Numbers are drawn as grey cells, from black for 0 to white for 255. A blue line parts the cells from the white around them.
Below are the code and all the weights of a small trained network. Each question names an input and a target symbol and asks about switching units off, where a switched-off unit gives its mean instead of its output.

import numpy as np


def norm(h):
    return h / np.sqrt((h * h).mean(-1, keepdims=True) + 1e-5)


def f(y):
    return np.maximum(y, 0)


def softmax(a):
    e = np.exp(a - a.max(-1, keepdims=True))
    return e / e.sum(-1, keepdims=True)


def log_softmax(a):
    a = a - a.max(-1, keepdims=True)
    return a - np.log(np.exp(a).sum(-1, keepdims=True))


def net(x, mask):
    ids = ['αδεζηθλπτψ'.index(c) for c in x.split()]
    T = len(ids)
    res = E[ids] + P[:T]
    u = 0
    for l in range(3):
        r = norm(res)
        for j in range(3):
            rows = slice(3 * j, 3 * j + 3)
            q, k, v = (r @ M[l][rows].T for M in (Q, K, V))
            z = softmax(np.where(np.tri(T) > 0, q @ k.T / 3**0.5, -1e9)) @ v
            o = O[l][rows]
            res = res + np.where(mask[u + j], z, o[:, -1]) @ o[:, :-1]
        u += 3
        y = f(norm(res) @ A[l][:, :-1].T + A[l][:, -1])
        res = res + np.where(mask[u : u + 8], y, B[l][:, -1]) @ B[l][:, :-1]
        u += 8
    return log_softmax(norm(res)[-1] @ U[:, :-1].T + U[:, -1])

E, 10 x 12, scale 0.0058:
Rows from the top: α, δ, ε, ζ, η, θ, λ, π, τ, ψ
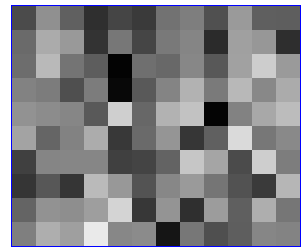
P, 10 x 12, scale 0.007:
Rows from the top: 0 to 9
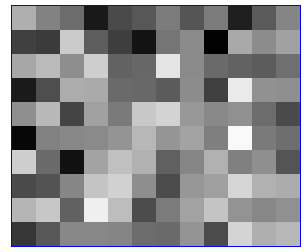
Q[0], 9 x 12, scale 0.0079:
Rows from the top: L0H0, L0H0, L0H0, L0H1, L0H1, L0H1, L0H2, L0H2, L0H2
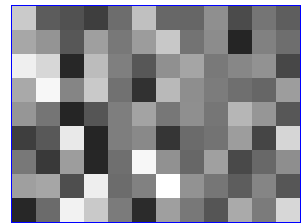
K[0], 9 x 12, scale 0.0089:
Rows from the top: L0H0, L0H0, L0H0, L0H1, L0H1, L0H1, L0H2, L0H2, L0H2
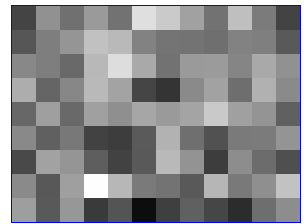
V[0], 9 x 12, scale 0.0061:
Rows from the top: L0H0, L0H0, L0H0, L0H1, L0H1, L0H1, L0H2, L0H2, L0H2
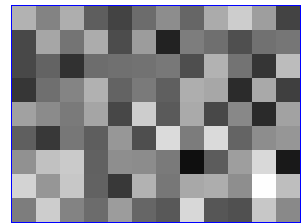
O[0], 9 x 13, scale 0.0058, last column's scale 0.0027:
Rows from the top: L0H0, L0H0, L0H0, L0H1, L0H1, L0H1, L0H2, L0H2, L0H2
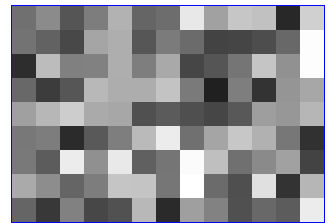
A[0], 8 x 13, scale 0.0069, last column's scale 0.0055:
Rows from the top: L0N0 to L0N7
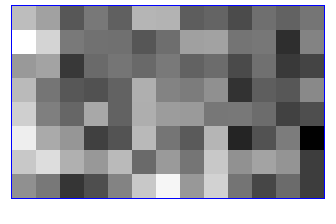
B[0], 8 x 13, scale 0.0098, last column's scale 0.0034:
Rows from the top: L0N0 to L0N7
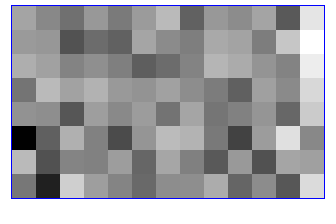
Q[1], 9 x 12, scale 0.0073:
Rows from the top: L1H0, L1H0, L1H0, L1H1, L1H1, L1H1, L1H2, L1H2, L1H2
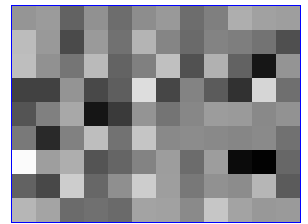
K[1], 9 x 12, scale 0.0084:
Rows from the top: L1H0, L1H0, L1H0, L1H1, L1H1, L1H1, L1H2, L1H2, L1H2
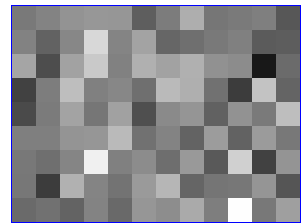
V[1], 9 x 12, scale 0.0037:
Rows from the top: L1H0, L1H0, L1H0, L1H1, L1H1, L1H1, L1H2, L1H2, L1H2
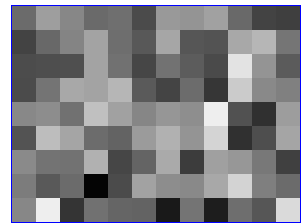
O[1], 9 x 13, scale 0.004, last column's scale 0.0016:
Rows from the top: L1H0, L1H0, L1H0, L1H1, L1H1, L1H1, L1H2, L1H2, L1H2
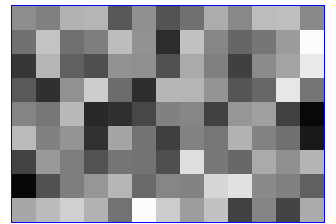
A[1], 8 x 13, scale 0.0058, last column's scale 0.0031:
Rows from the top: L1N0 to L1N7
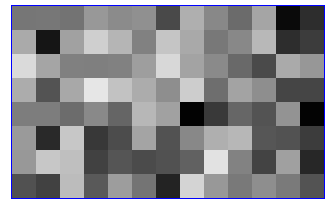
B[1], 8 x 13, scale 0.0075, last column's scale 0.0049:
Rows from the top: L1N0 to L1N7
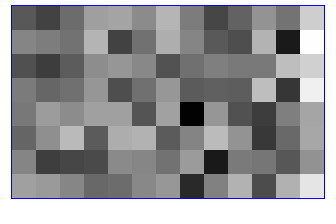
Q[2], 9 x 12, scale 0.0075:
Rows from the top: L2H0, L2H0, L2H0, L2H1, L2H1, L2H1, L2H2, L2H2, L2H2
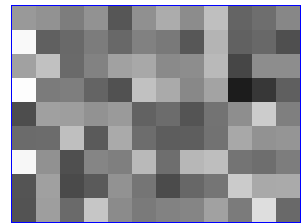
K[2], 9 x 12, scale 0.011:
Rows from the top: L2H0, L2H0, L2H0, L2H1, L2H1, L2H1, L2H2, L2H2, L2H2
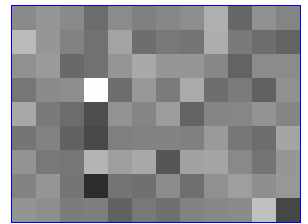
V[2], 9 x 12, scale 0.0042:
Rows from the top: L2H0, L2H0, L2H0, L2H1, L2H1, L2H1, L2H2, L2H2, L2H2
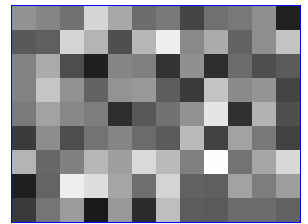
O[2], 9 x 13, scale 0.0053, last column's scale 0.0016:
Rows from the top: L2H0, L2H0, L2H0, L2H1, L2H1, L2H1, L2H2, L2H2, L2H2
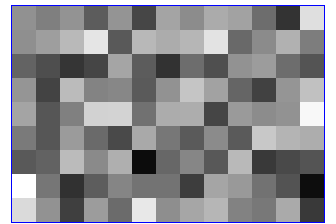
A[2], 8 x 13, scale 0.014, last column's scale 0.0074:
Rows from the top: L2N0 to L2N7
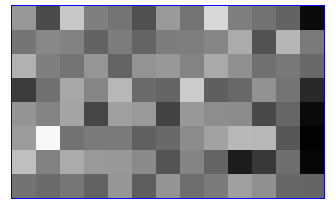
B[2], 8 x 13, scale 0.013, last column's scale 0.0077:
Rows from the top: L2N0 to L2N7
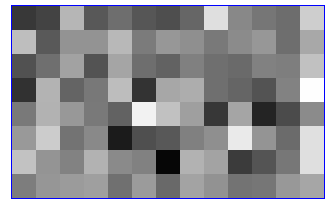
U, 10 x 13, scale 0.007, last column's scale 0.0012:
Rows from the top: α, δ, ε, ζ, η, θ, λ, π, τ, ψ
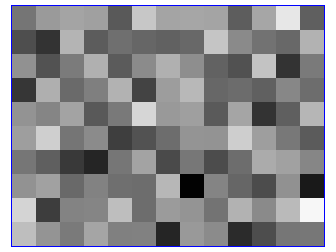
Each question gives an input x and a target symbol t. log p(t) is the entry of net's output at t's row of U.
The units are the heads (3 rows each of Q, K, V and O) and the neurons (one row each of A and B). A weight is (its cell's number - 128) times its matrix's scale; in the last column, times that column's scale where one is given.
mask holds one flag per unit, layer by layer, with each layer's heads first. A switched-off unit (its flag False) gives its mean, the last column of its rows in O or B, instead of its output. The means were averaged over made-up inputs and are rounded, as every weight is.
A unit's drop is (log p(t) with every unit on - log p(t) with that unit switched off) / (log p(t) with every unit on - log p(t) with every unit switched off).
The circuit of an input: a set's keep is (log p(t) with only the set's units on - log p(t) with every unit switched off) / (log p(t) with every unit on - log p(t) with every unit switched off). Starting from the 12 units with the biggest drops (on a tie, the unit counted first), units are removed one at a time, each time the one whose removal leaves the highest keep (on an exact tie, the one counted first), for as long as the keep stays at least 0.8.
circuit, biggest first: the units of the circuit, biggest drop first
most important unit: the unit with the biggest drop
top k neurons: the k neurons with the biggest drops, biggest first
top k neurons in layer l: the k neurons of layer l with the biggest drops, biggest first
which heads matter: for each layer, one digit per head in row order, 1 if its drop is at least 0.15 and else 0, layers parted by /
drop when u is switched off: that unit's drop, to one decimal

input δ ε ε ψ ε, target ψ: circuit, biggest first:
L0H1, L2N6
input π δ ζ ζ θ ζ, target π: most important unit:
L0H2
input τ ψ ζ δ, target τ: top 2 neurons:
L2N1, L1N7
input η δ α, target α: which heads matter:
100 / 000 / 000
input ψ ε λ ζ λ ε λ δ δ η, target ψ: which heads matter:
000 / 001 / 000
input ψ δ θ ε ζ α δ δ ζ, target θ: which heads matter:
001 / 000 / 000
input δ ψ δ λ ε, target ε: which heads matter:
010 / 000 / 000
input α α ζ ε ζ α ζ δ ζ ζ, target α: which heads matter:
001 / 000 / 000
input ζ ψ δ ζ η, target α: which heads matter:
110 / 000 / 000
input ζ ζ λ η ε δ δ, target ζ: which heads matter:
001 / 000 / 001
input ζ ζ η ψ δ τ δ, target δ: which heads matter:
011 / 000 / 000
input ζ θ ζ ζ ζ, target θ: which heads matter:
010 / 000 / 000
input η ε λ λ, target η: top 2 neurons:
L2N4, L1N5
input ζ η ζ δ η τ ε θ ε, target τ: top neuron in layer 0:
L0N6
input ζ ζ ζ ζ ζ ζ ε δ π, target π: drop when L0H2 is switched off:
0.2
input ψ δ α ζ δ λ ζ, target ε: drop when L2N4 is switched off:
0.0
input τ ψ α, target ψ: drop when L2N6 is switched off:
0.1
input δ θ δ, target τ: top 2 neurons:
L0N1, L0N6
